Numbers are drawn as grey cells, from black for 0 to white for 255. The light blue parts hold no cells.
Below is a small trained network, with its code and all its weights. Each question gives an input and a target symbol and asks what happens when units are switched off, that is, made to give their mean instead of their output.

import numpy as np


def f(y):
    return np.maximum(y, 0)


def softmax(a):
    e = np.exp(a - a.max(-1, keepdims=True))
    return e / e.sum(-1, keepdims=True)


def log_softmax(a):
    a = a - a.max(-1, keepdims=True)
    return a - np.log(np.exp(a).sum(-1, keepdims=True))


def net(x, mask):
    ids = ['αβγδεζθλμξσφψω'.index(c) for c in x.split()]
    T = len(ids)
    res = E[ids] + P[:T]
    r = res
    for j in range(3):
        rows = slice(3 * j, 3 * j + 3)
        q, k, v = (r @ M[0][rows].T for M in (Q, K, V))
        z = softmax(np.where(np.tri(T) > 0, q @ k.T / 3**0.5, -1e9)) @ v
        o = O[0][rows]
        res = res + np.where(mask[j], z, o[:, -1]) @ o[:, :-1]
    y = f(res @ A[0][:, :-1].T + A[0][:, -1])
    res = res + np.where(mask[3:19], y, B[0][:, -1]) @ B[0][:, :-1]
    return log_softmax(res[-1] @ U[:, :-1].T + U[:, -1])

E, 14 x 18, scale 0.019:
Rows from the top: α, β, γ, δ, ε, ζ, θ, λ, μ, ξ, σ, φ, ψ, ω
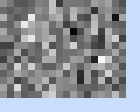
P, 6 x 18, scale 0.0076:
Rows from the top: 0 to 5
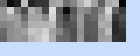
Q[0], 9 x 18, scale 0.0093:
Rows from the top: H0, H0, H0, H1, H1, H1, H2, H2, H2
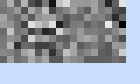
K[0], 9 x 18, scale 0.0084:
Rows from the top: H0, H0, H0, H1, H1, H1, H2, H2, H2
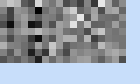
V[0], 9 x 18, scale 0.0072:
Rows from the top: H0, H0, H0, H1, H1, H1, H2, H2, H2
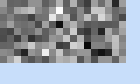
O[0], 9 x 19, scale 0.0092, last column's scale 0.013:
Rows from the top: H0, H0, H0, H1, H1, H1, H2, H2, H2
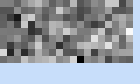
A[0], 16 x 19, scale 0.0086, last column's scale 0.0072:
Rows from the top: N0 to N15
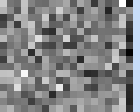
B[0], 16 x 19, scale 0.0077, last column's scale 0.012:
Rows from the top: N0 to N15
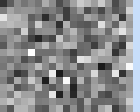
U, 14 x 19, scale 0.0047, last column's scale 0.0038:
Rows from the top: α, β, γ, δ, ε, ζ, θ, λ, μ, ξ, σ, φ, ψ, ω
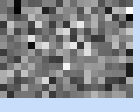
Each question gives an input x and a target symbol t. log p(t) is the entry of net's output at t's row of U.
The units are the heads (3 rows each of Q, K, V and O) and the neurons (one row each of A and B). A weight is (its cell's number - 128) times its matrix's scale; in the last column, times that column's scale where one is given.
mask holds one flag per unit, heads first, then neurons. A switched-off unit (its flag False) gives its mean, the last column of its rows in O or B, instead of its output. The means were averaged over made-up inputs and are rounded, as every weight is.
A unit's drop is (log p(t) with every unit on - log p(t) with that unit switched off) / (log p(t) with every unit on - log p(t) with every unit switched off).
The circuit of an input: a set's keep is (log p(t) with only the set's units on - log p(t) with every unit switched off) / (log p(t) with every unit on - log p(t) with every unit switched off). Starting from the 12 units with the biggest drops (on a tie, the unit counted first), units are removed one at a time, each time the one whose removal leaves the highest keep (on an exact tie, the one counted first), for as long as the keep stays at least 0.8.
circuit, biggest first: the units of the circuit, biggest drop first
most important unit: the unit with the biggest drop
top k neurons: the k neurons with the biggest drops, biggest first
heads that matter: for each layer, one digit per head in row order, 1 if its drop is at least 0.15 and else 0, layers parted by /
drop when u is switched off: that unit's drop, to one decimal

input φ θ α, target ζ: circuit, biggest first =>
[H1, H0, N11]
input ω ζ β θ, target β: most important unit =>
H0
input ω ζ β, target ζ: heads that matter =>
001
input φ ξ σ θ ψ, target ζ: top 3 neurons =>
[N11, N13, N6]
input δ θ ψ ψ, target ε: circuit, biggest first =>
[H0, H1]
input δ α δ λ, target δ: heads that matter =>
101
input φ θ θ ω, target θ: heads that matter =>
001
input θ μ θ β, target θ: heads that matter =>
101
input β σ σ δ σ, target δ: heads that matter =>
011
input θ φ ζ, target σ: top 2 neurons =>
[N15, N7]
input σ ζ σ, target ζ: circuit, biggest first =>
[H2, N13]
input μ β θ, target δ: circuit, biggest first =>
[H1, H0]
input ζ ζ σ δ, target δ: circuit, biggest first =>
[H1, H2]
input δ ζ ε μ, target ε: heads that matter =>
101
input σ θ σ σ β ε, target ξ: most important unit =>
H1
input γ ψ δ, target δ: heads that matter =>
101
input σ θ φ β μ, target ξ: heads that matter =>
110
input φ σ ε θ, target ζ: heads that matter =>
110
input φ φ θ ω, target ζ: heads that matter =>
110
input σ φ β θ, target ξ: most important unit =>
N11
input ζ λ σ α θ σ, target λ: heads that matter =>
110
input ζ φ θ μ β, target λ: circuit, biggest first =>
[N0, H0, H1]
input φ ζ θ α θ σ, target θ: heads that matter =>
001
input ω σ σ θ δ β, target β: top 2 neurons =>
[N9, N6]
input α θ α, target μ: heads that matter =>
110
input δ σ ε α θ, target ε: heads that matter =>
111
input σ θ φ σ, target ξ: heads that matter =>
110
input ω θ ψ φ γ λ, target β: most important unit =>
H0
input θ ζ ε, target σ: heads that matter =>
110
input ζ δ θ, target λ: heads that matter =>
111
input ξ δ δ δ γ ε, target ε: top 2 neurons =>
[N5, N6]
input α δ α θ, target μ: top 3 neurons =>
[N3, N6, N0]
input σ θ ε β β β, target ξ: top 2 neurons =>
[N11, N1]
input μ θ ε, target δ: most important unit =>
H1
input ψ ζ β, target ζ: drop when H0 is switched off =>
-0.1
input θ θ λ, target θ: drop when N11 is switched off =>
0.1
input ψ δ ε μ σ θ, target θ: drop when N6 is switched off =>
-0.1
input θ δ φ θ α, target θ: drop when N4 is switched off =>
-0.1
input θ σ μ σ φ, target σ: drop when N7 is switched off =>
0.2
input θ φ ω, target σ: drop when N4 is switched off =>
0.0
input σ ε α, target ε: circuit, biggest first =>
[H2]
